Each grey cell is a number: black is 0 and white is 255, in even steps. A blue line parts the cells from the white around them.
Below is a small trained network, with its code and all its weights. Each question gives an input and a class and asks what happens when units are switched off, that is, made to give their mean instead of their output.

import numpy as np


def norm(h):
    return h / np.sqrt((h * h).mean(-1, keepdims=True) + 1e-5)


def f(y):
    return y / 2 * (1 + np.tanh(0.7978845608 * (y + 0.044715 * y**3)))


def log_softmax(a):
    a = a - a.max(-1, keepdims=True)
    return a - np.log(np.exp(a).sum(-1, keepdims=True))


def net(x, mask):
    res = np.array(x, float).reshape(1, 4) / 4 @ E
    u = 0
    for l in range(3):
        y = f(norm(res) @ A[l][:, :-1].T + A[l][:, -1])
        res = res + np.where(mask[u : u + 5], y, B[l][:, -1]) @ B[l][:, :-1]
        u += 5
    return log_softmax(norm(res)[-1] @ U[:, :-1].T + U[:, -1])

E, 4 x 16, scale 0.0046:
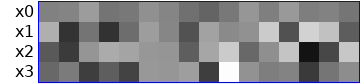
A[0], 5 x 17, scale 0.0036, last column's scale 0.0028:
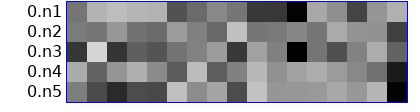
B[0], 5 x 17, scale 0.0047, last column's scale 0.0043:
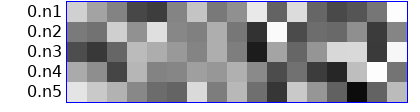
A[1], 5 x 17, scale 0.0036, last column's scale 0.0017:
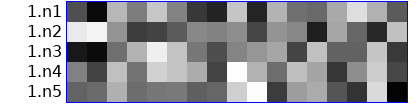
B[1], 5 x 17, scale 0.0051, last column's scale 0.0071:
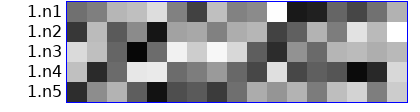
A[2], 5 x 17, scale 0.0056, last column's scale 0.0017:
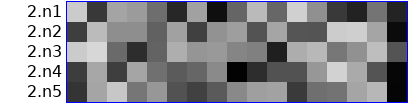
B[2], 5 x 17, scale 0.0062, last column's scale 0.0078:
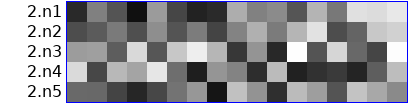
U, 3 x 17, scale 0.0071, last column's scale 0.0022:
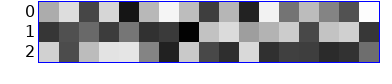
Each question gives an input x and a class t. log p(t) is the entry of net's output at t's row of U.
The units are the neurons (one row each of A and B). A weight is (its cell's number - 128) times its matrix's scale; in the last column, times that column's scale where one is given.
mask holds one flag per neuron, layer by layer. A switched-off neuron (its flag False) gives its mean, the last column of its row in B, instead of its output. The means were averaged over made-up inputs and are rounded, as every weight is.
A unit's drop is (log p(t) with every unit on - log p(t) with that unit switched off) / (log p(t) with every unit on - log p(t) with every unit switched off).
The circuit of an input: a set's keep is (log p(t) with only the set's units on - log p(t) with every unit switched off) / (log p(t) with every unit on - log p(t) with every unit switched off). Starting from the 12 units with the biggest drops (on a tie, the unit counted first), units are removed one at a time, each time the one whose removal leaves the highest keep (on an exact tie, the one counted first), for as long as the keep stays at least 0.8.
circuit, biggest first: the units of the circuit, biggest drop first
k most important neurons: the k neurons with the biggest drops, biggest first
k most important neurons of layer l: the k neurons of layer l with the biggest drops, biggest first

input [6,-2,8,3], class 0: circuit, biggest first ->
(1.n3)
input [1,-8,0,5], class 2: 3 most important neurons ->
(0.n3; 1.n2; 2.n4)
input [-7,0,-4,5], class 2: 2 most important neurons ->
(0.n3; 2.n4)
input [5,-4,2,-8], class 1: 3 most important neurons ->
(0.n1; 1.n3; 2.n1)
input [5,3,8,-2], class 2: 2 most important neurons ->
(1.n4; 0.n1)
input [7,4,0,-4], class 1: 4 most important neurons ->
(2.n5; 1.n4; 2.n4; 2.n2)
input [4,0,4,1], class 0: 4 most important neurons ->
(1.n3; 0.n1; 0.n5; 1.n1)
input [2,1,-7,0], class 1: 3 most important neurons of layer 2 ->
(2.n2; 2.n4; 2.n5)
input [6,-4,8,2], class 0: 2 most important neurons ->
(1.n3; 0.n5)
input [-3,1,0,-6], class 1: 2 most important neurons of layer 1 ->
(1.n2; 1.n3)
